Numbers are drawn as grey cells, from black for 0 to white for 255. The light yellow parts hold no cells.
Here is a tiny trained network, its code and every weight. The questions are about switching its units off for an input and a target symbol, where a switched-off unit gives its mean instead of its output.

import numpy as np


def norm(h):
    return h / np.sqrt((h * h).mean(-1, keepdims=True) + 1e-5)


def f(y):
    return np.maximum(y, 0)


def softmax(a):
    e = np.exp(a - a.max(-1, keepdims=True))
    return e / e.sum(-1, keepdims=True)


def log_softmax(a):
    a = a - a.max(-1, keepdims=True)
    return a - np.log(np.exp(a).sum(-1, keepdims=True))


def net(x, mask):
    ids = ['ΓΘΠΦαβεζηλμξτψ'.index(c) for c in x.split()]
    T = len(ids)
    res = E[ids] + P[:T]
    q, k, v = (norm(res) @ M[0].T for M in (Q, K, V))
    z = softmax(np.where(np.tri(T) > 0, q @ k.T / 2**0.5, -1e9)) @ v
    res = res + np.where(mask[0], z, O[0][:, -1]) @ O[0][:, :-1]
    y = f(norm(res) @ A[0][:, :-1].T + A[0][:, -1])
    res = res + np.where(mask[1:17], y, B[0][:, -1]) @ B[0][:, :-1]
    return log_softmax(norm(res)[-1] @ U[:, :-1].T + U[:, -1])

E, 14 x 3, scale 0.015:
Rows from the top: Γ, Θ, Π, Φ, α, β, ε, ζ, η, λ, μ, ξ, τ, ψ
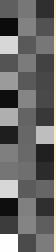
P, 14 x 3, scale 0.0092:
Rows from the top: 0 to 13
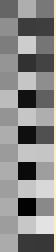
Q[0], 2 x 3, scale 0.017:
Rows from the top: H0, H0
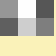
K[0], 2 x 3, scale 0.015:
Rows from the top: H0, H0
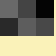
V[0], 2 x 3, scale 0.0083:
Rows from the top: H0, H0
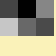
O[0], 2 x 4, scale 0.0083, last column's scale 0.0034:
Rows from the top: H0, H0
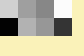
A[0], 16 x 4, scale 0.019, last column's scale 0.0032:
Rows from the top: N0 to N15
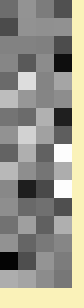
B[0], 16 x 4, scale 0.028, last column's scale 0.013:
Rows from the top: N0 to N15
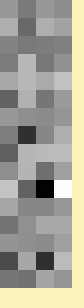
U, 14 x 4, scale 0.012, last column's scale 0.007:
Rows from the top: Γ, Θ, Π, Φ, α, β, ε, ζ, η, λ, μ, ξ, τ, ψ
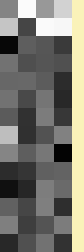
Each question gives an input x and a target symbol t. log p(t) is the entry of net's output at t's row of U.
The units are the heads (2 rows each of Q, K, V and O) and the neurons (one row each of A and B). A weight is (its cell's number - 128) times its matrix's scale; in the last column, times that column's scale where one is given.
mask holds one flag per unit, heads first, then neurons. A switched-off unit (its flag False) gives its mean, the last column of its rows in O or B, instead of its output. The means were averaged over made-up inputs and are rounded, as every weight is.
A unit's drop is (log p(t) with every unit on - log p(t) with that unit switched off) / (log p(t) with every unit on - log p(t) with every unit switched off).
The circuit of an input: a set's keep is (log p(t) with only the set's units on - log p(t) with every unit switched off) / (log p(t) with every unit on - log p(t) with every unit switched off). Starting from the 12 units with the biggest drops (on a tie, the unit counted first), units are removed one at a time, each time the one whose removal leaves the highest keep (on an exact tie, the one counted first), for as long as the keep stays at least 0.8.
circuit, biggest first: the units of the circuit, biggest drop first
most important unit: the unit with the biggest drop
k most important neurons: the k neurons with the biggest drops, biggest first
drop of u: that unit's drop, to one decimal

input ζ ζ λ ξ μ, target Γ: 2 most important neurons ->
N10; N5
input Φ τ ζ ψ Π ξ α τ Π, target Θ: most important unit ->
H0
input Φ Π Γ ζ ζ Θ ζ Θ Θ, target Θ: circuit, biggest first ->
N1; N10
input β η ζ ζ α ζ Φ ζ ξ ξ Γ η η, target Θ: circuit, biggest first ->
H0; N7; N10
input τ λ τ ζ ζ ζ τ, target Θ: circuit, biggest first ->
N10; N7
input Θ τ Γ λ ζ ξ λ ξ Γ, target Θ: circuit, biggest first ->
N14; N10
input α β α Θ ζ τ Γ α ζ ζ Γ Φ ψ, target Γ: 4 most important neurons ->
N5; N10; N9; N1
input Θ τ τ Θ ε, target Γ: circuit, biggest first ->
N10; H0
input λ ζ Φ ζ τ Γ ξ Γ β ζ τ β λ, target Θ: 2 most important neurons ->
N7; N14
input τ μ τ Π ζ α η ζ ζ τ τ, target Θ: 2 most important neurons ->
N7; N14
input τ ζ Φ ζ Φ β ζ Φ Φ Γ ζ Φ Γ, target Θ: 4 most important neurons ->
N7; N14; N10; N15
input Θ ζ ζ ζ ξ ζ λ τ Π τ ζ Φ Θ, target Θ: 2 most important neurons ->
N7; N1
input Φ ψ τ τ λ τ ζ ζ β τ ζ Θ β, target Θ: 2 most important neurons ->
N7; N1
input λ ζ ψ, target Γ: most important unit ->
N10
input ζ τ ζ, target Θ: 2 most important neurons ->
N10; N7
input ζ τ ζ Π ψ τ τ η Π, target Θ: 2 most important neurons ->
N14; N10
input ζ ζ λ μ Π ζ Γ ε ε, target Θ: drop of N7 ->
0.4
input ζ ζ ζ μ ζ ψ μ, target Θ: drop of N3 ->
0.2
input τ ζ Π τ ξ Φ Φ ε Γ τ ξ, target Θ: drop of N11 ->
0.0
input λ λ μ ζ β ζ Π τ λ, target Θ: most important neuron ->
N14
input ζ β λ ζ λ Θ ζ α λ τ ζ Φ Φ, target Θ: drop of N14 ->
0.3
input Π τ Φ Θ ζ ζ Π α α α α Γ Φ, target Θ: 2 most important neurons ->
N7; N14
